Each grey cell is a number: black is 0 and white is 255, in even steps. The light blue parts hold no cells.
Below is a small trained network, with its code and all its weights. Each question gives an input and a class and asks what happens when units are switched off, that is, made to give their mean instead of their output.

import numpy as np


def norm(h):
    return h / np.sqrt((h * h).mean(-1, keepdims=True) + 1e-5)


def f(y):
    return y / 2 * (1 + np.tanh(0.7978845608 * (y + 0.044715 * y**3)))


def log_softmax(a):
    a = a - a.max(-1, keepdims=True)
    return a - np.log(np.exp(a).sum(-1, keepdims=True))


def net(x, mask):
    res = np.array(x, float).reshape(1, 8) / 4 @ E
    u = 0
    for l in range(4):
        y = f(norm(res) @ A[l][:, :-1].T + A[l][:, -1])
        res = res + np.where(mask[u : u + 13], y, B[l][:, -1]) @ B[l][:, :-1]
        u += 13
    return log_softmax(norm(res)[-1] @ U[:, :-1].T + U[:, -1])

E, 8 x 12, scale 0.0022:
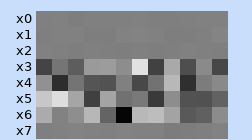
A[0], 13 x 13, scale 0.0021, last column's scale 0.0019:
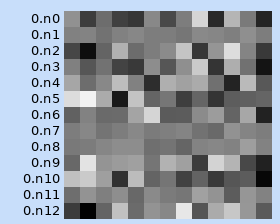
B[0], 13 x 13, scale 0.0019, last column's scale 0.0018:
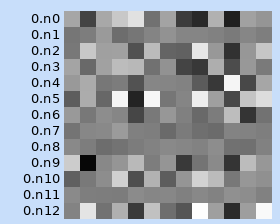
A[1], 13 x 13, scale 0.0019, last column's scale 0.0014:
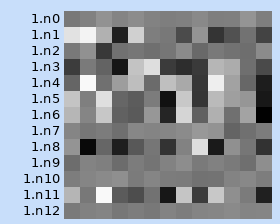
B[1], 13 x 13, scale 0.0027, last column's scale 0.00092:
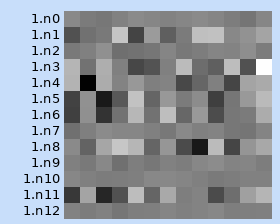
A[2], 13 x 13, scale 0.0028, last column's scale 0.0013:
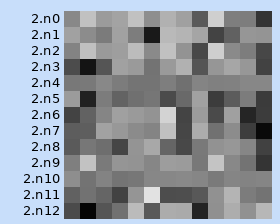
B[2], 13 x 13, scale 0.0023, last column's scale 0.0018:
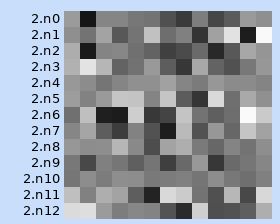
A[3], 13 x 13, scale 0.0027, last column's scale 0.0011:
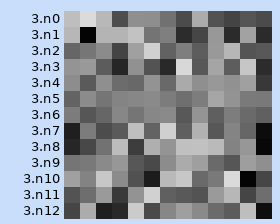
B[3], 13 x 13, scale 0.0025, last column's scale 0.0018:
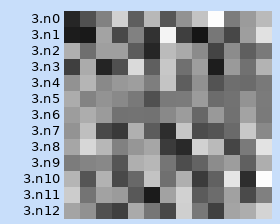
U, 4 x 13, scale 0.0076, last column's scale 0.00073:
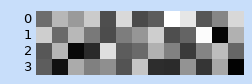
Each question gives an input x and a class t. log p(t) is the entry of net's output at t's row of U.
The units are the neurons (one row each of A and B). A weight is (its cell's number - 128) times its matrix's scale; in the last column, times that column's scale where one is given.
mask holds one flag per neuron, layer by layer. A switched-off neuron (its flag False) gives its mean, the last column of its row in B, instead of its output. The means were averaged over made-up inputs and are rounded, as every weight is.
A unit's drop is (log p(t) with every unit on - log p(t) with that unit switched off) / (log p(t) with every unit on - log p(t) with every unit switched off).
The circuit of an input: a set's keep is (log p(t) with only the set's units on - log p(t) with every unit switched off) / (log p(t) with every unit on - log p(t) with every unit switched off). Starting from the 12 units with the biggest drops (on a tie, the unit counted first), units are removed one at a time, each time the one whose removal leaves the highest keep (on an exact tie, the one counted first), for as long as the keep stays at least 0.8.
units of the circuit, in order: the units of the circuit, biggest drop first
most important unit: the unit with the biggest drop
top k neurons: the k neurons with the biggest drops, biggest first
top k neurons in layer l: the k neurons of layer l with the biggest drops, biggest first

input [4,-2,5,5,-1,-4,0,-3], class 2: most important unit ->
2.n6
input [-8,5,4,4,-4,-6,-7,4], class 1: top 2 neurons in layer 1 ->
1.n3; 1.n1
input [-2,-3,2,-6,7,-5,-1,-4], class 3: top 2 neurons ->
1.n8; 2.n6
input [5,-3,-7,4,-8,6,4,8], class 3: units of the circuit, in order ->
1.n4; 2.n2; 2.n0
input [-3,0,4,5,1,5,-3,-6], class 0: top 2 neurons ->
0.n5; 1.n5
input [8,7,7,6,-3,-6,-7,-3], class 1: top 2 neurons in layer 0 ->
0.n5; 0.n10
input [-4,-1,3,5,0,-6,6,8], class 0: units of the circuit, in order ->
0.n12; 3.n8
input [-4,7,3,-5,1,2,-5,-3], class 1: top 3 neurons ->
1.n3; 2.n11; 2.n6
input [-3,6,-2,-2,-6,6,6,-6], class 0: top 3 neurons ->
0.n5; 2.n11; 1.n3
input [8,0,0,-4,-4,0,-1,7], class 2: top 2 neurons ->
1.n5; 1.n11
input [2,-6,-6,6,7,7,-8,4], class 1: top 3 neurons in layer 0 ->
0.n12; 0.n2; 0.n6
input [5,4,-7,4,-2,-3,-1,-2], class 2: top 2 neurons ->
2.n6; 0.n5
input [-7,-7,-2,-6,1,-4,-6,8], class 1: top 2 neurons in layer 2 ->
2.n11; 2.n6
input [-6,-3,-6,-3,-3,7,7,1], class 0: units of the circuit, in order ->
3.n0
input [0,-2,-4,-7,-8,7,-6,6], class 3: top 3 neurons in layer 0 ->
0.n12; 0.n9; 0.n2
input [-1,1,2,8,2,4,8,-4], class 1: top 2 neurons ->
2.n1; 3.n10
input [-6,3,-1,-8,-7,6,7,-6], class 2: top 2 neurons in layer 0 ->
0.n12; 0.n2
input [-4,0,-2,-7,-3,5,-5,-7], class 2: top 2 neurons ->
0.n12; 2.n1
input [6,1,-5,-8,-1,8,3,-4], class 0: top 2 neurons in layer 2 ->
2.n6; 2.n7
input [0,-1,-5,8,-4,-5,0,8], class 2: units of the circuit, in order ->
2.n6
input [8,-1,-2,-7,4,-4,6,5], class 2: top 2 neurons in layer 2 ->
2.n11; 2.n8
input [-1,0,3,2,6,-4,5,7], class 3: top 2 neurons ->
1.n8; 0.n0
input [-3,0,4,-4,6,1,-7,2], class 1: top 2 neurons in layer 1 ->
1.n3; 1.n4
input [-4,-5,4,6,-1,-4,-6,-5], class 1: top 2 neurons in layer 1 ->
1.n3; 1.n6
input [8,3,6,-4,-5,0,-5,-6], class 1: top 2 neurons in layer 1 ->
1.n3; 1.n8
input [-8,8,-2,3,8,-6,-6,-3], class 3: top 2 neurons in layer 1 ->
1.n8; 1.n1
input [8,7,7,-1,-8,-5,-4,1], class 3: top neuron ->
3.n1
